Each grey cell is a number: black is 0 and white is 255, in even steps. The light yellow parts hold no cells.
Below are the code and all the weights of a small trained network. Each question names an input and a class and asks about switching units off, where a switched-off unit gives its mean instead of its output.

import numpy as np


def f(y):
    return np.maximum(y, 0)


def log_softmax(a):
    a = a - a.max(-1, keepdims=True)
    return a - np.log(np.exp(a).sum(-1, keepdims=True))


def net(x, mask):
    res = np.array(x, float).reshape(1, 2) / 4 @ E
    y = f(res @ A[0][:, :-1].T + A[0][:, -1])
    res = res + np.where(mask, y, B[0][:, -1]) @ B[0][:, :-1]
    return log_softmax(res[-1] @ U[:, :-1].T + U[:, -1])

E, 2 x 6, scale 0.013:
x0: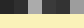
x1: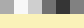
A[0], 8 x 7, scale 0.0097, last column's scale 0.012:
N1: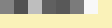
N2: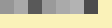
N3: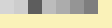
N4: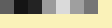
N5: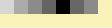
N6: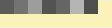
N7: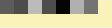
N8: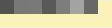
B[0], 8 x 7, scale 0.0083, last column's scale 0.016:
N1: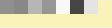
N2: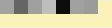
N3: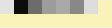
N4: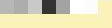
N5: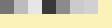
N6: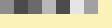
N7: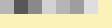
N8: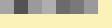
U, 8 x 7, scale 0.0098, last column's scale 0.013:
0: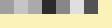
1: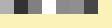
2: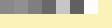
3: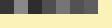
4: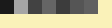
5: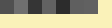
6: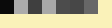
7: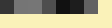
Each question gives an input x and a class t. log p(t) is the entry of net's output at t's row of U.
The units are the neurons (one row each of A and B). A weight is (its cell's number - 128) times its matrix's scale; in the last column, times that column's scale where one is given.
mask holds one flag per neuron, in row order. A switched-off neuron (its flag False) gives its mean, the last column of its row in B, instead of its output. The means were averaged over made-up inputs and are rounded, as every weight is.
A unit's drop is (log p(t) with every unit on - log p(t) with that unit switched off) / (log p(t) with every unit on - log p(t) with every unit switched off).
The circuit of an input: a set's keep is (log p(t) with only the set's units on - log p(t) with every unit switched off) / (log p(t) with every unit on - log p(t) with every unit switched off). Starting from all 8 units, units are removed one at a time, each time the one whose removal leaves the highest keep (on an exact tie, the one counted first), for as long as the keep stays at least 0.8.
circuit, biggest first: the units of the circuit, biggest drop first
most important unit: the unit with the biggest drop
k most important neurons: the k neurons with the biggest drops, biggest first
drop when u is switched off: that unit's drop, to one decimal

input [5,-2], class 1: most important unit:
N7
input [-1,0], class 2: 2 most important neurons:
[N4 N7]
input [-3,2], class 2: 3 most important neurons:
[N4 N7 N6]
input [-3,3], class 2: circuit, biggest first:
[N4 N7]
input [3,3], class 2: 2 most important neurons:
[N4 N1]
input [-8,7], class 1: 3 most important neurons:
[N3 N4 N2]
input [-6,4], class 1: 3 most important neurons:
[N3 N4 N2]
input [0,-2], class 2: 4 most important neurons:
[N5 N4 N6 N2]
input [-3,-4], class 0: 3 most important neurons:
[N4 N1 N7]
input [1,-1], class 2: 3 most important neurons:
[N4 N5 N3]
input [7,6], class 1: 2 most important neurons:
[N7 N4]
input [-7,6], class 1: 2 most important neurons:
[N3 N4]
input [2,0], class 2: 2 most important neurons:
[N3 N4]
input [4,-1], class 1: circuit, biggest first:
[N5]
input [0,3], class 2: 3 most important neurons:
[N4 N6 N2]
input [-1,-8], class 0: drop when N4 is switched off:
0.6
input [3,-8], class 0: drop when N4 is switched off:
1.0
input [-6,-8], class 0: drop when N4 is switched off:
1.4
